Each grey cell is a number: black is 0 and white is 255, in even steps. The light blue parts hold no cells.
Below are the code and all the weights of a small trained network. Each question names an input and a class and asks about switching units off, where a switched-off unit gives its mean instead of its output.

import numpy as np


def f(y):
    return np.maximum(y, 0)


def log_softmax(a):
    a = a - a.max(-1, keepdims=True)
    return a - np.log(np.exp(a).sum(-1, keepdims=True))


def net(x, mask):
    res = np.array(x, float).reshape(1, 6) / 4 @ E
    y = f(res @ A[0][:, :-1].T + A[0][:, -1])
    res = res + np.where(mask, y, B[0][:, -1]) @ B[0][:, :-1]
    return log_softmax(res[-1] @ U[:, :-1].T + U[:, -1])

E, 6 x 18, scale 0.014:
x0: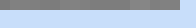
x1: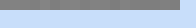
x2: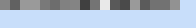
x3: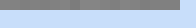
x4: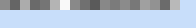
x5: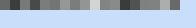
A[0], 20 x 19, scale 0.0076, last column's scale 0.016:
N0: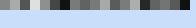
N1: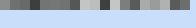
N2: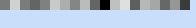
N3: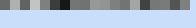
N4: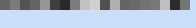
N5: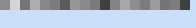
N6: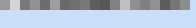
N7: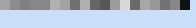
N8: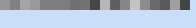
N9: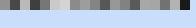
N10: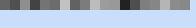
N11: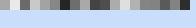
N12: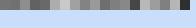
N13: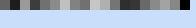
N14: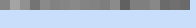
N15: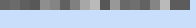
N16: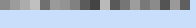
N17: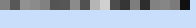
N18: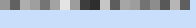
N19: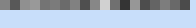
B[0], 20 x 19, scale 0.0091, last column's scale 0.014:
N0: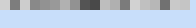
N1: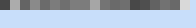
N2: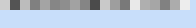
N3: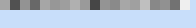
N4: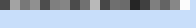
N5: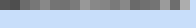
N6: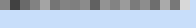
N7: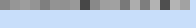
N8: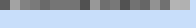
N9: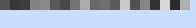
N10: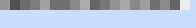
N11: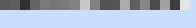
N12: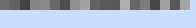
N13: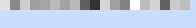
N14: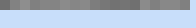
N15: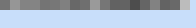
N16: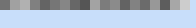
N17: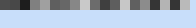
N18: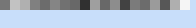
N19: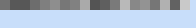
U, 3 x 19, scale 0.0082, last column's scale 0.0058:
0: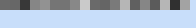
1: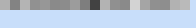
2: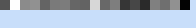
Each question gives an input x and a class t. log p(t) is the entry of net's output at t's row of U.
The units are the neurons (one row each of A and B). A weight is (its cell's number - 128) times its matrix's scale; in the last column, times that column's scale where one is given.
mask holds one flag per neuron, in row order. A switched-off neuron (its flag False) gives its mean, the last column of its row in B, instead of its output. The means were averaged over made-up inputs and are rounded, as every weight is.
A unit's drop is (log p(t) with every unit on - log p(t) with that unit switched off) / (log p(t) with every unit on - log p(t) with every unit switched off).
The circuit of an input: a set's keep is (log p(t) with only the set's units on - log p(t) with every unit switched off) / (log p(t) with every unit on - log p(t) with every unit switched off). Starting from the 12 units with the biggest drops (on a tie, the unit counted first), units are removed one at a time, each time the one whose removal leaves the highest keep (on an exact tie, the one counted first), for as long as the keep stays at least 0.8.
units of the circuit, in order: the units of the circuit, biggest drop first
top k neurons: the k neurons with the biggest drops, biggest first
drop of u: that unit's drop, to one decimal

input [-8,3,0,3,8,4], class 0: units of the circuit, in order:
N9
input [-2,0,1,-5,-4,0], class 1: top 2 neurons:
N11, N17
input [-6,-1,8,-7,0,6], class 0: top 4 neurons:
N17, N19, N2, N0
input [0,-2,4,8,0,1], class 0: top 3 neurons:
N2, N13, N0
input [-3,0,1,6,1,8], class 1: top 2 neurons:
N13, N11
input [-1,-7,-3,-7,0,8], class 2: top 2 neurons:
N4, N1
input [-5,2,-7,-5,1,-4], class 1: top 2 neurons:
N2, N7
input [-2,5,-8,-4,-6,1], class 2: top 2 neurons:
N4, N1
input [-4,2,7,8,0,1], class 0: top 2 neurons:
N17, N2
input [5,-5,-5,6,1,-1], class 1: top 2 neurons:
N2, N17
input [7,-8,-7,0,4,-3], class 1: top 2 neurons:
N2, N7
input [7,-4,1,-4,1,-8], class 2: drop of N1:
-0.1
